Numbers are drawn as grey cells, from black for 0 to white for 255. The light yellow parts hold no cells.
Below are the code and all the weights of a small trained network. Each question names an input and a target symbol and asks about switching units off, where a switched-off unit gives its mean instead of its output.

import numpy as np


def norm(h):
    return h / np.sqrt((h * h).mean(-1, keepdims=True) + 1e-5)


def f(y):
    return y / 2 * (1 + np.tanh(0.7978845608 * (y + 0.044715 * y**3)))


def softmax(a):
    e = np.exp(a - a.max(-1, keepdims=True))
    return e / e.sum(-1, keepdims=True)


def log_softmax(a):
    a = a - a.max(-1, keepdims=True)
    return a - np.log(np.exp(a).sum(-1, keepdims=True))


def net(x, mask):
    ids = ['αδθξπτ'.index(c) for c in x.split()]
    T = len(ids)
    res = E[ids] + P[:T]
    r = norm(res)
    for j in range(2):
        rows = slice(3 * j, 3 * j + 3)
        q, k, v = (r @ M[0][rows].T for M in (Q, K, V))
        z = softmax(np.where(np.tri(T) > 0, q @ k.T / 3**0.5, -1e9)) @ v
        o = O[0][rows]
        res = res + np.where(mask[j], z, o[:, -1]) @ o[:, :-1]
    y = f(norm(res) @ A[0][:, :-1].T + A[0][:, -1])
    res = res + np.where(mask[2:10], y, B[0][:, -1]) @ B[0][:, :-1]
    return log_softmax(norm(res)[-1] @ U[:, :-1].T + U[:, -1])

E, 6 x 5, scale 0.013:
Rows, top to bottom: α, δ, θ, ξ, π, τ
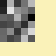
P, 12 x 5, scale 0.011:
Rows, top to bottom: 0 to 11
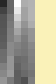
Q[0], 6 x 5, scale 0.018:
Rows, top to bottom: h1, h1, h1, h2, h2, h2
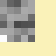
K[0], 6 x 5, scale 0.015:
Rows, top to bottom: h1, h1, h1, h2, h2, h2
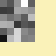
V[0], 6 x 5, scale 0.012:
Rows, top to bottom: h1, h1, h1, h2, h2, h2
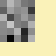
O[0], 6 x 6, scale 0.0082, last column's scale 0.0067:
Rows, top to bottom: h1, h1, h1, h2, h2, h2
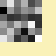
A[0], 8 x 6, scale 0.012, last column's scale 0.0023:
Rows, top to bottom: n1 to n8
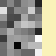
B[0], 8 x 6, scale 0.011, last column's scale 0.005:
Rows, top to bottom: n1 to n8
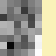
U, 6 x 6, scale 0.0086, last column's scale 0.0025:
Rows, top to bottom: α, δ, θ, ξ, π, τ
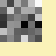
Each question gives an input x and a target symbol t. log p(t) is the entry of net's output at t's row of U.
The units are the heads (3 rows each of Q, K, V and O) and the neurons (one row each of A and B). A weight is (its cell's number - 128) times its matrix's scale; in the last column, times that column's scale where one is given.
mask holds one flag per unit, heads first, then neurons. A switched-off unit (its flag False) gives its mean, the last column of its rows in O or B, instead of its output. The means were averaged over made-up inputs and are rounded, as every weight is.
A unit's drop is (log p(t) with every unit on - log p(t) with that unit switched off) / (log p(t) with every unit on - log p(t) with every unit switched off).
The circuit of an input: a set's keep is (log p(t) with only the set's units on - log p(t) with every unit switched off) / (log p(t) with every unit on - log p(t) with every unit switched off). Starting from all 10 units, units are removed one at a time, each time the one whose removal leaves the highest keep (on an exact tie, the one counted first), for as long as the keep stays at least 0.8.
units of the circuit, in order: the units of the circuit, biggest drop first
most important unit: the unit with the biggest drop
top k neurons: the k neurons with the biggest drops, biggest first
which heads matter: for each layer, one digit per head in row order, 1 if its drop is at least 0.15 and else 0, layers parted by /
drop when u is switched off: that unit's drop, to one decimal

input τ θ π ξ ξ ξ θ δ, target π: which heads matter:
11
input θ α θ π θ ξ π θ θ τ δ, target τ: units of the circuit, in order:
[h2]
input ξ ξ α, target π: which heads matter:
01
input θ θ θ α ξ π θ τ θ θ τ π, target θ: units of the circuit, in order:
[n3; h2]
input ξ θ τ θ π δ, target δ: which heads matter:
10
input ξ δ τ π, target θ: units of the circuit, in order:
[h1; n3]
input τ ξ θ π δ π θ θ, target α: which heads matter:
11
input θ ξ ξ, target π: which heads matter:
01
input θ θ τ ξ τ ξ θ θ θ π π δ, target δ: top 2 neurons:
[n7; n4]
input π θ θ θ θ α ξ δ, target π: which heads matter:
01
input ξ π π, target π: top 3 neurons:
[n4; n2; n8]
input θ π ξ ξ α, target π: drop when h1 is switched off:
0.1
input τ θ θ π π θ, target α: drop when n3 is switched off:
0.1
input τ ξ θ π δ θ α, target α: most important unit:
n7
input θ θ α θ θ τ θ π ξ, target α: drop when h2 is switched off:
0.6
